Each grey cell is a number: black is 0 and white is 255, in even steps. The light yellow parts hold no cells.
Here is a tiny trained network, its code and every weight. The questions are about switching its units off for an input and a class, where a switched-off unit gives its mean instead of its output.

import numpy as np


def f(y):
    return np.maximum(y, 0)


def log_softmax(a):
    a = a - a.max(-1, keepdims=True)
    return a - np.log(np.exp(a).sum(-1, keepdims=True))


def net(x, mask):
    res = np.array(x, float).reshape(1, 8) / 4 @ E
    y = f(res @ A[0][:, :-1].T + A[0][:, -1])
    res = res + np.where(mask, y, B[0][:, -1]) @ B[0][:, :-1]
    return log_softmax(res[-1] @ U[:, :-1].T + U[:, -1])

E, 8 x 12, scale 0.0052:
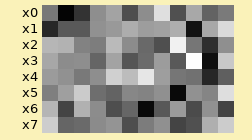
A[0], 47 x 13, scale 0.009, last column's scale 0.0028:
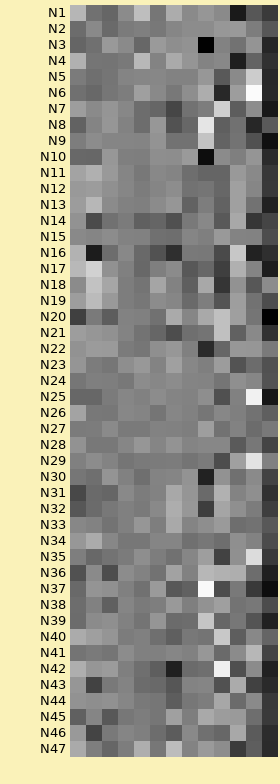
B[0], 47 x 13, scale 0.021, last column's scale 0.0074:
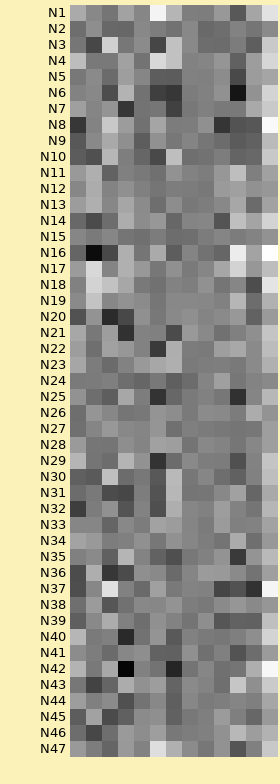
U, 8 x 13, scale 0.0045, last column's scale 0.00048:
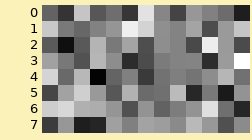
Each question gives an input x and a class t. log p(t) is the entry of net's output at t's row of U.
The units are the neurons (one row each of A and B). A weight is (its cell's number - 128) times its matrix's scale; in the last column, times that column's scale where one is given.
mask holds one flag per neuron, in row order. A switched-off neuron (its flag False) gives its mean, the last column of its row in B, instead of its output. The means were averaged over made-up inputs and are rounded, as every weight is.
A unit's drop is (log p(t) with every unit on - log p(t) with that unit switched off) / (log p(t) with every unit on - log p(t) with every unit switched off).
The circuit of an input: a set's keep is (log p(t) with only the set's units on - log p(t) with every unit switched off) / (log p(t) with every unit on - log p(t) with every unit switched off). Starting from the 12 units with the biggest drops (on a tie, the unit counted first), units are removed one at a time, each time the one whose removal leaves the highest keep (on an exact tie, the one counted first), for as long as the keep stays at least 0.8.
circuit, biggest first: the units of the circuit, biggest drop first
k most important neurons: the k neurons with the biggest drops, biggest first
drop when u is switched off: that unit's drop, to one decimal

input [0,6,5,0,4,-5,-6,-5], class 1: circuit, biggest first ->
N1
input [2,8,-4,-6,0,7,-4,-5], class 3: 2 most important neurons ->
N6, N25
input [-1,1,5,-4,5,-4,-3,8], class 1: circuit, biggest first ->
N1, N47
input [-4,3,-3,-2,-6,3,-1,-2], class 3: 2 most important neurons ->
N29, N6
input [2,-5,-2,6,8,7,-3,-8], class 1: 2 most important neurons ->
N4, N1
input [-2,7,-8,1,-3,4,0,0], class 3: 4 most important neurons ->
N6, N29, N25, N35
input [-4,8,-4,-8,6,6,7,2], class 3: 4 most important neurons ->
N6, N25, N35, N29
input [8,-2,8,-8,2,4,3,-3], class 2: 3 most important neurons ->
N16, N43, N14
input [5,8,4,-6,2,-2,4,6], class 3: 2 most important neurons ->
N6, N35
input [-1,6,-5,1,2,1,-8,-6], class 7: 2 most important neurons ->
N20, N36
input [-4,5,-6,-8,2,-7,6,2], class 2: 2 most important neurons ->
N16, N43
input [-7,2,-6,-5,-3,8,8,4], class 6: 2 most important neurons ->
N17, N18
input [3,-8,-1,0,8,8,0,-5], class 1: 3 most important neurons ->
N4, N1, N47
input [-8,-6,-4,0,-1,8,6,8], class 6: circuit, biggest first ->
N17
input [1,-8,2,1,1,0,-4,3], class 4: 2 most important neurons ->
N42, N40
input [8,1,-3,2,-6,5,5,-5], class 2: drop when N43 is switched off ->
0.1
